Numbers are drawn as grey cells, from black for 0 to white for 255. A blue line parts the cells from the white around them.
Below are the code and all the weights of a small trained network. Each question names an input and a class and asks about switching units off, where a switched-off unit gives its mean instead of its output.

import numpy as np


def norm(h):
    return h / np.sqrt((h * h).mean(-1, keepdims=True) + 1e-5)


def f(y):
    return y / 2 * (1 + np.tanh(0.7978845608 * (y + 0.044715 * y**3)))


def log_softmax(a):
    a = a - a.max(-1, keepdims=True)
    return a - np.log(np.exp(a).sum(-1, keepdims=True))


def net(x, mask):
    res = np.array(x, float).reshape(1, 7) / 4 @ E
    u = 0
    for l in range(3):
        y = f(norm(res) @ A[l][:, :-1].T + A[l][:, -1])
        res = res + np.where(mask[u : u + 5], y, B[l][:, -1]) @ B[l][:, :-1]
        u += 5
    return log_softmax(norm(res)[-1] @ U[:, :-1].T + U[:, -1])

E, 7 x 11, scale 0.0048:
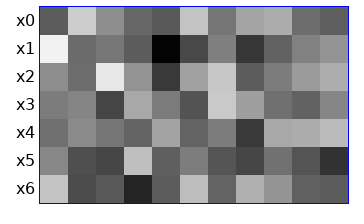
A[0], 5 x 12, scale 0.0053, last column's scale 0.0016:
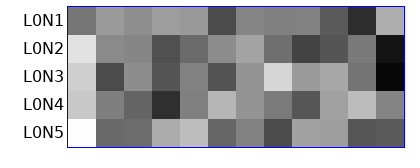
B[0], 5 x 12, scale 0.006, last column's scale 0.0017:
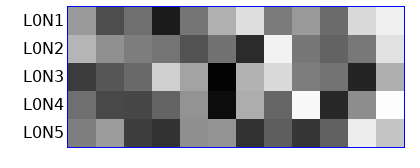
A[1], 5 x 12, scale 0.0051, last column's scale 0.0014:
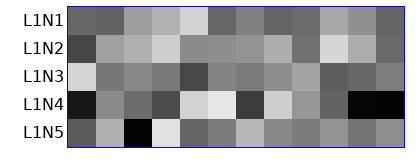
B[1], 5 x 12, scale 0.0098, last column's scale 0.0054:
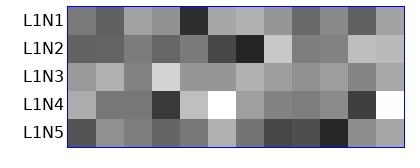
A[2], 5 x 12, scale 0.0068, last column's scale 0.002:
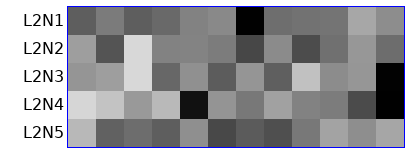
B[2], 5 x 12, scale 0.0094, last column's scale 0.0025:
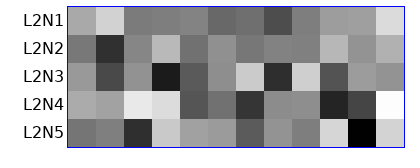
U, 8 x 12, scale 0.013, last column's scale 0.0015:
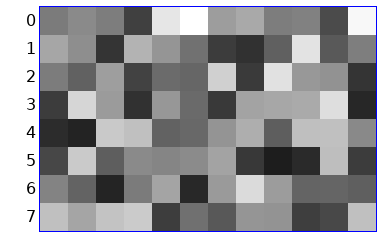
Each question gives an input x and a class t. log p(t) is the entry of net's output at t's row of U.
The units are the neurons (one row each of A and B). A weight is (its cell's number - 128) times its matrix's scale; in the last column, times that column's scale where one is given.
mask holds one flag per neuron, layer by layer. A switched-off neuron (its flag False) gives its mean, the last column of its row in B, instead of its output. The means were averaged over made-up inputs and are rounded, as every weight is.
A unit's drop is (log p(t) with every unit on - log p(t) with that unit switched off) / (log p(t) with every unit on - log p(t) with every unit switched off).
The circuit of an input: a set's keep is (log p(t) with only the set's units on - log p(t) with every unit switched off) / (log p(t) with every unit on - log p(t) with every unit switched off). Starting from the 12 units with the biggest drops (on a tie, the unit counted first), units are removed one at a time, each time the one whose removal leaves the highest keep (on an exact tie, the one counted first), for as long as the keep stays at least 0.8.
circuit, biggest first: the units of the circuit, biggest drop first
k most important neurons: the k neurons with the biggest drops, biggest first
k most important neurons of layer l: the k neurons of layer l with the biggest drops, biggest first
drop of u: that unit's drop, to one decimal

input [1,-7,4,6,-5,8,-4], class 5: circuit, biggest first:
(L1N5)
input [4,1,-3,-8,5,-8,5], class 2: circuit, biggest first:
(L0N4, L2N3)
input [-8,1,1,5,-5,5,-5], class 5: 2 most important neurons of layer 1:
(L1N5, L1N2)
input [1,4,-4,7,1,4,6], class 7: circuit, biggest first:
(L1N3, L2N4)
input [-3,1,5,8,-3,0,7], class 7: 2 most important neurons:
(L0N2, L2N4)
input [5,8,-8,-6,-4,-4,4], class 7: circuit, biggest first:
(L2N4, L1N3)
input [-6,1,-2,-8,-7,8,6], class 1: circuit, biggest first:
(L0N5, L2N1)
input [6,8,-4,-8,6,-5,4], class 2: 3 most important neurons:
(L0N4, L2N3, L1N2)
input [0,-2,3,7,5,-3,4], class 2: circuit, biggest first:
(L1N2, L1N4)
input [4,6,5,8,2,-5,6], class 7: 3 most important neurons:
(L0N2, L2N4, L1N3)
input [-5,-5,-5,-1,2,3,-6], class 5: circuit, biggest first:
(L1N5, L2N5)
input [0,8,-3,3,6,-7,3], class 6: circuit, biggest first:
(L0N4, L2N5)
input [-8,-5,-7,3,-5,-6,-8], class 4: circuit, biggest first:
(L1N1, L1N4)
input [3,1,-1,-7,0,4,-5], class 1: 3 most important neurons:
(L0N4, L1N3, L1N4)
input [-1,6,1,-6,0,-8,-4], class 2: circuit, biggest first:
(L2N3)
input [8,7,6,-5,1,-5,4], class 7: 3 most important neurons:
(L2N4, L0N2, L1N3)
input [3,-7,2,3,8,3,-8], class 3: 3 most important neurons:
(L1N2, L2N1, L1N5)
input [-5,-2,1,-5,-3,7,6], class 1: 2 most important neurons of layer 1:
(L1N1, L1N5)
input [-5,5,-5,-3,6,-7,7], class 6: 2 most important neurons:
(L0N4, L0N3)
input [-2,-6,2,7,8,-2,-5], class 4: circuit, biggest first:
(L1N1)
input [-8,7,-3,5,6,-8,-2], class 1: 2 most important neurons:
(L2N5, L0N5)
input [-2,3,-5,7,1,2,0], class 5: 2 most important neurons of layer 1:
(L1N5, L1N2)
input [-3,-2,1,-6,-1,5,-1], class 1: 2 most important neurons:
(L0N5, L1N4)
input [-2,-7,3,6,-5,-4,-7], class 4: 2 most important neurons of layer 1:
(L1N1, L1N2)
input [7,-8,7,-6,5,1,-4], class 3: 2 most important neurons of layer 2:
(L2N5, L2N1)
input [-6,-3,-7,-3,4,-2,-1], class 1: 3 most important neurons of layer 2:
(L2N1, L2N5, L2N3)
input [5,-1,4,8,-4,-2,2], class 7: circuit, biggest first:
(L1N4)
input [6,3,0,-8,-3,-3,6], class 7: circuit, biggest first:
(L2N4, L1N3)
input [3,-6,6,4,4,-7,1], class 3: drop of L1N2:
0.8
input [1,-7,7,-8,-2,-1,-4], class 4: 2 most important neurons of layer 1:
(L1N2, L1N1)
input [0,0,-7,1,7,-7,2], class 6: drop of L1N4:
0.4
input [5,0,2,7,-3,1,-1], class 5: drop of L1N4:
0.2
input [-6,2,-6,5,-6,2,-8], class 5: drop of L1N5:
0.1
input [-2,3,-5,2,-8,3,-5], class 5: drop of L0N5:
0.0
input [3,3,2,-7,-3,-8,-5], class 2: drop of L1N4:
-0.1
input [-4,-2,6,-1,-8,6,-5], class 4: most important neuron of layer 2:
(L2N2)
